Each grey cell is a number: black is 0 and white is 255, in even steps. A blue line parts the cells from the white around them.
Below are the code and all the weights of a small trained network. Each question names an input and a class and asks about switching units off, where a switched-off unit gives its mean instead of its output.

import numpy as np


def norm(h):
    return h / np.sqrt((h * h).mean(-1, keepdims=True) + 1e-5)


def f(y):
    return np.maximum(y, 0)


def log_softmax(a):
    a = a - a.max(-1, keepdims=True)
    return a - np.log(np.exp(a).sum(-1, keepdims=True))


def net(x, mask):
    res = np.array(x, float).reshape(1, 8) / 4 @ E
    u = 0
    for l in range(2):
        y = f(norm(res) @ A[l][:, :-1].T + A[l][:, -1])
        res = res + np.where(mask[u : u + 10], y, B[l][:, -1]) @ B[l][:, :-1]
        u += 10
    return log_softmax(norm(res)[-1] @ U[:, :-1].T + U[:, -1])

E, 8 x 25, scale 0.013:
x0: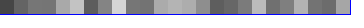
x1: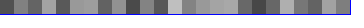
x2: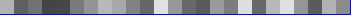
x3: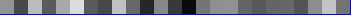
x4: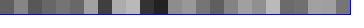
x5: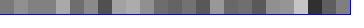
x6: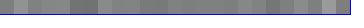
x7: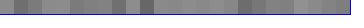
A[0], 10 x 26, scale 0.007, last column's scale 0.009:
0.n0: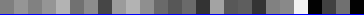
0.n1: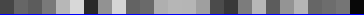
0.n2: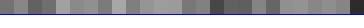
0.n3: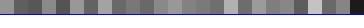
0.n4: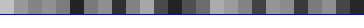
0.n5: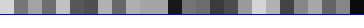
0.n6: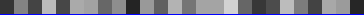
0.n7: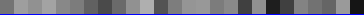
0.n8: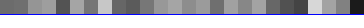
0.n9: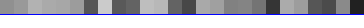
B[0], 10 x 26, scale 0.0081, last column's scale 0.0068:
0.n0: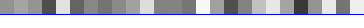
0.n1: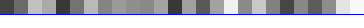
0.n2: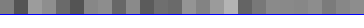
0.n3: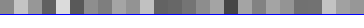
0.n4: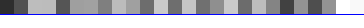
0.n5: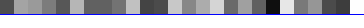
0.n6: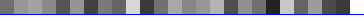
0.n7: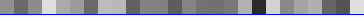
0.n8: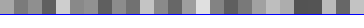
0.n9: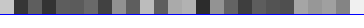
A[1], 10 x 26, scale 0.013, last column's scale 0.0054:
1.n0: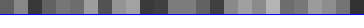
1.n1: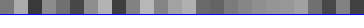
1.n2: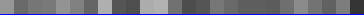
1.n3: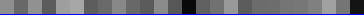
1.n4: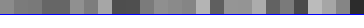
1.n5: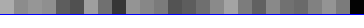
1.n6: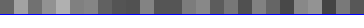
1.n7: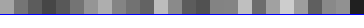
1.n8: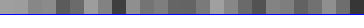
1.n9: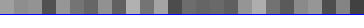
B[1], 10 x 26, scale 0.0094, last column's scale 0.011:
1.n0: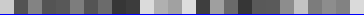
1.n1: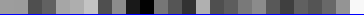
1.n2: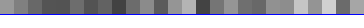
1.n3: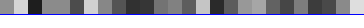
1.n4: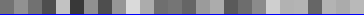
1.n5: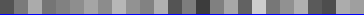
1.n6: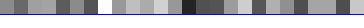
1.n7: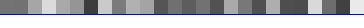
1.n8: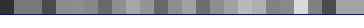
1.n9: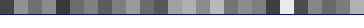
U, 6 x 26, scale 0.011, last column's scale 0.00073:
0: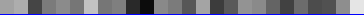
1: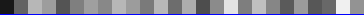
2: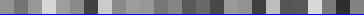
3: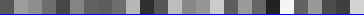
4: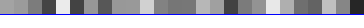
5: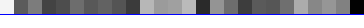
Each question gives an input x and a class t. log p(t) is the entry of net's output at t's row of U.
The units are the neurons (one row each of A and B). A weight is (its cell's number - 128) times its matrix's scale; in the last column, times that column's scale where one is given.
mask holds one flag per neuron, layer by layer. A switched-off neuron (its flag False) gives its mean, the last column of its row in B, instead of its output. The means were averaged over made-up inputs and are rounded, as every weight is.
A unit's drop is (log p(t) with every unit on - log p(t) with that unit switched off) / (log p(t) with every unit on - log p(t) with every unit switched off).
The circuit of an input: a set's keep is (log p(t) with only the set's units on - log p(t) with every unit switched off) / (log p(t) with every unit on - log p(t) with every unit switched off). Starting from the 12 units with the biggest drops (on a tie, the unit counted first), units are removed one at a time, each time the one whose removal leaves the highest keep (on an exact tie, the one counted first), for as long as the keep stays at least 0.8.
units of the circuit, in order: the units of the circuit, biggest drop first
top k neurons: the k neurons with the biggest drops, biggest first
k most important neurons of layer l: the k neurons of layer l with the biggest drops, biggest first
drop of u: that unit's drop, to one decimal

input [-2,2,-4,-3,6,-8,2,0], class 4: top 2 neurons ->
1.n4; 0.n8
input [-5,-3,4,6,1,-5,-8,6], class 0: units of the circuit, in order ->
1.n3
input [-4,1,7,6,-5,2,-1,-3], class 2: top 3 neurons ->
1.n7; 1.n1; 1.n2
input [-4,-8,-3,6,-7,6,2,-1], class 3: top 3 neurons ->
0.n5; 1.n9; 1.n1
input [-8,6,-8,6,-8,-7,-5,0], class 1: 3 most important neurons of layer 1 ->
1.n5; 1.n7; 1.n8
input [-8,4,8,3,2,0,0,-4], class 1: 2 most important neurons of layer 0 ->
0.n4; 0.n7
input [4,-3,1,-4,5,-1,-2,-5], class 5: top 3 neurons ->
1.n0; 0.n4; 1.n3
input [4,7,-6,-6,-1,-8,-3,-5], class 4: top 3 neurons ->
0.n8; 1.n4; 0.n5
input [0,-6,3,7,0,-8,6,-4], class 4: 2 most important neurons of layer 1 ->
1.n4; 1.n1
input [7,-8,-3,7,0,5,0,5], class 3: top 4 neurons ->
1.n9; 0.n5; 1.n1; 0.n4
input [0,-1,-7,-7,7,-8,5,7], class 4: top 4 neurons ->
1.n4; 0.n8; 1.n7; 1.n3
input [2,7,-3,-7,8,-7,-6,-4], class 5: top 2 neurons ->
1.n0; 0.n5
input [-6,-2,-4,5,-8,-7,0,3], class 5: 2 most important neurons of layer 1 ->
1.n2; 1.n1
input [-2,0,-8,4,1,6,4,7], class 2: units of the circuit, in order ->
1.n6
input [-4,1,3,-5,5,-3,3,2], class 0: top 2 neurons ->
1.n1; 0.n9
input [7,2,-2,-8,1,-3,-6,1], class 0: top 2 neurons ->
1.n1; 0.n4
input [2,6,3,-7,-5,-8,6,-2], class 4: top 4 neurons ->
1.n4; 0.n8; 1.n3; 0.n5
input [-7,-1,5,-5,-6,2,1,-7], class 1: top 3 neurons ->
0.n4; 1.n5; 1.n0
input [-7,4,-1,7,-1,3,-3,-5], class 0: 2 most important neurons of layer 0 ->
0.n1; 0.n5
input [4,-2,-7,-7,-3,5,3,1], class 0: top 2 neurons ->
1.n1; 1.n7
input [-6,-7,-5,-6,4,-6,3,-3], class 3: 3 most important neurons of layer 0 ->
0.n5; 0.n1; 0.n0
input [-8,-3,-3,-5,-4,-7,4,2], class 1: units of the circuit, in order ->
0.n4
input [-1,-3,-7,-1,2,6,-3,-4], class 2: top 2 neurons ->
1.n6; 0.n7
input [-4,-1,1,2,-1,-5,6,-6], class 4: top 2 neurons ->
0.n8; 1.n4
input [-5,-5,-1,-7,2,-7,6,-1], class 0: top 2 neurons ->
1.n1; 0.n0
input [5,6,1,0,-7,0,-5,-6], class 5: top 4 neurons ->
0.n9; 0.n5; 0.n4; 1.n9
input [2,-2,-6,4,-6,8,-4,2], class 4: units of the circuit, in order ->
0.n0
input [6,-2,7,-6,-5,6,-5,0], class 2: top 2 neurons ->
1.n7; 1.n3
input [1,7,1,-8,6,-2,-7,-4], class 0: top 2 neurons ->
1.n1; 0.n5
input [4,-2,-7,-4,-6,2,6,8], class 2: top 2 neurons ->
1.n6; 0.n7
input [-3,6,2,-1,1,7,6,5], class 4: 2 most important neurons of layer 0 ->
0.n0; 0.n5
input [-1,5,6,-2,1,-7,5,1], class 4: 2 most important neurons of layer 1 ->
1.n4; 1.n6
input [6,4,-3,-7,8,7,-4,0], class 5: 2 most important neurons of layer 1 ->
1.n0; 1.n3
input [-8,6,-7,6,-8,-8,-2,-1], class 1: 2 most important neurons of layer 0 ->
0.n4; 0.n0
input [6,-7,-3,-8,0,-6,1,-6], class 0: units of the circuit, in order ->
1.n1
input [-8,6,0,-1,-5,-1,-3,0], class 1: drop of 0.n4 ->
0.3
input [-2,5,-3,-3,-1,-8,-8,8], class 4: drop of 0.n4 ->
0.0
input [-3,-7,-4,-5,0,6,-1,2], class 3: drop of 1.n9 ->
0.1
